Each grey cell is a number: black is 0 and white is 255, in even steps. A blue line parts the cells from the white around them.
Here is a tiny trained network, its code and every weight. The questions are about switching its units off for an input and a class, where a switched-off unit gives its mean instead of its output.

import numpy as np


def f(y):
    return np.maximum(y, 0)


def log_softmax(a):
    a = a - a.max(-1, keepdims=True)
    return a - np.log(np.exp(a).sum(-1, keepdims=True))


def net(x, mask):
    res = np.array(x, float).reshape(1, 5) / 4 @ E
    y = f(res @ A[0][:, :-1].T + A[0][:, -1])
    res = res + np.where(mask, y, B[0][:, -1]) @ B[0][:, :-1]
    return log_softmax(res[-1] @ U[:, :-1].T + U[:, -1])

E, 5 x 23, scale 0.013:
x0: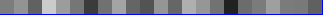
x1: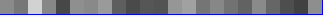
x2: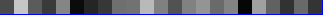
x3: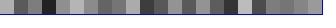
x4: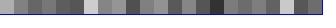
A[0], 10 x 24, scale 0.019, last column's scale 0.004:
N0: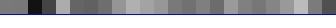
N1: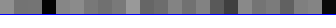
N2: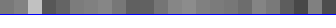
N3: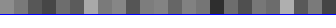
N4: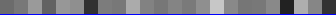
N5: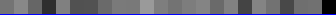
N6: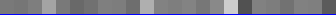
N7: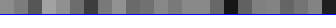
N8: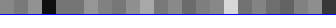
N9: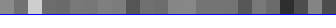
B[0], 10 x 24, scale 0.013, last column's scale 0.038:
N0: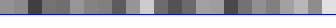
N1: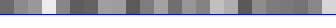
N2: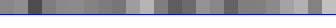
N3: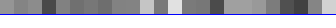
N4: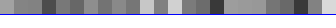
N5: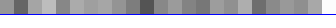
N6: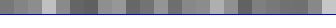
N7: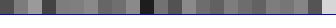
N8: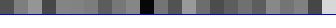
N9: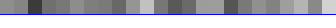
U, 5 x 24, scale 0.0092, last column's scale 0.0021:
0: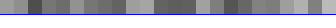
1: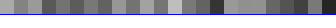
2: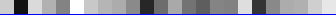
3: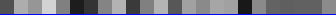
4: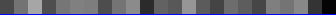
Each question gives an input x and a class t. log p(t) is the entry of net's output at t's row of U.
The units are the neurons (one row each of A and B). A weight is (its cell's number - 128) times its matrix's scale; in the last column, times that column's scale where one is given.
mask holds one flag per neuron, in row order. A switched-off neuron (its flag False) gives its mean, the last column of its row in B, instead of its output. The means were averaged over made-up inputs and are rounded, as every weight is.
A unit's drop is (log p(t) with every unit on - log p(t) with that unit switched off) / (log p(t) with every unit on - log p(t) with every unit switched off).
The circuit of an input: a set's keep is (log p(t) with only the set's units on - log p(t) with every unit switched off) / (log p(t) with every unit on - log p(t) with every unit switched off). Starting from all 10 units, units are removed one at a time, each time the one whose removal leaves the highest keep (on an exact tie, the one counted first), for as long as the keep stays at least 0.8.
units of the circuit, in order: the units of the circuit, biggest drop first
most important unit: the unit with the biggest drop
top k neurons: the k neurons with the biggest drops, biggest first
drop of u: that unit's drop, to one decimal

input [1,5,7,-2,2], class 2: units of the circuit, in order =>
(N5)
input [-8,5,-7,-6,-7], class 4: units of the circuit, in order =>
(N5; N8)
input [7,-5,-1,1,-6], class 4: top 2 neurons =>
(N7; N3)
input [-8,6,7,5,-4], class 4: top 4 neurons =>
(N8; N0; N4; N9)
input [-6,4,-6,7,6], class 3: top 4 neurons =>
(N1; N5; N4; N7)
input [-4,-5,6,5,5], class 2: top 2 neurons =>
(N5; N4)
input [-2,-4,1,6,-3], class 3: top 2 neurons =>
(N1; N9)
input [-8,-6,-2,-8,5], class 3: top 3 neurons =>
(N6; N7; N9)
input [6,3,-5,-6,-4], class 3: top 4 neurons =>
(N5; N8; N3; N0)
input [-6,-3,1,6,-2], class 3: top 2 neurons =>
(N1; N7)
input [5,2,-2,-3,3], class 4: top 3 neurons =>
(N5; N1; N4)
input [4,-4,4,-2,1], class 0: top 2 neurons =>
(N0; N8)
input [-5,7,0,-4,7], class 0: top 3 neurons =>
(N9; N2; N4)
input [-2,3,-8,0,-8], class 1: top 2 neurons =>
(N5; N4)
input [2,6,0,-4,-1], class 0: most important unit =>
N1
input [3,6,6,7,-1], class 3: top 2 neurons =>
(N1; N0)
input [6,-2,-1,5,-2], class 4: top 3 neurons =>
(N7; N6; N5)
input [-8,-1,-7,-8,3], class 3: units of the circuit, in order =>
(N5; N6)
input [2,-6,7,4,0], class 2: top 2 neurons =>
(N5; N9)
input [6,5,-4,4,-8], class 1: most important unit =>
N4
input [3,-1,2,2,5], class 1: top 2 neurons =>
(N3; N8)
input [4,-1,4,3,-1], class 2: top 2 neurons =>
(N5; N8)
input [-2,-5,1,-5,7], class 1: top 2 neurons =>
(N3; N1)
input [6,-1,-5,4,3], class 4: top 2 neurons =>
(N5; N7)
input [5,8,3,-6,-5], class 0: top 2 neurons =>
(N9; N1)
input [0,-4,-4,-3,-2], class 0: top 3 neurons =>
(N5; N1; N8)
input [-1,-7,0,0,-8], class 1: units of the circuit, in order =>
(N4)
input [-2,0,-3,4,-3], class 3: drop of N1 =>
0.3
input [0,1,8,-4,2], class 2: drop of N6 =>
0.0
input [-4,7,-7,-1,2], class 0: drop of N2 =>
0.1
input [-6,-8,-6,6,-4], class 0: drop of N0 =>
0.5
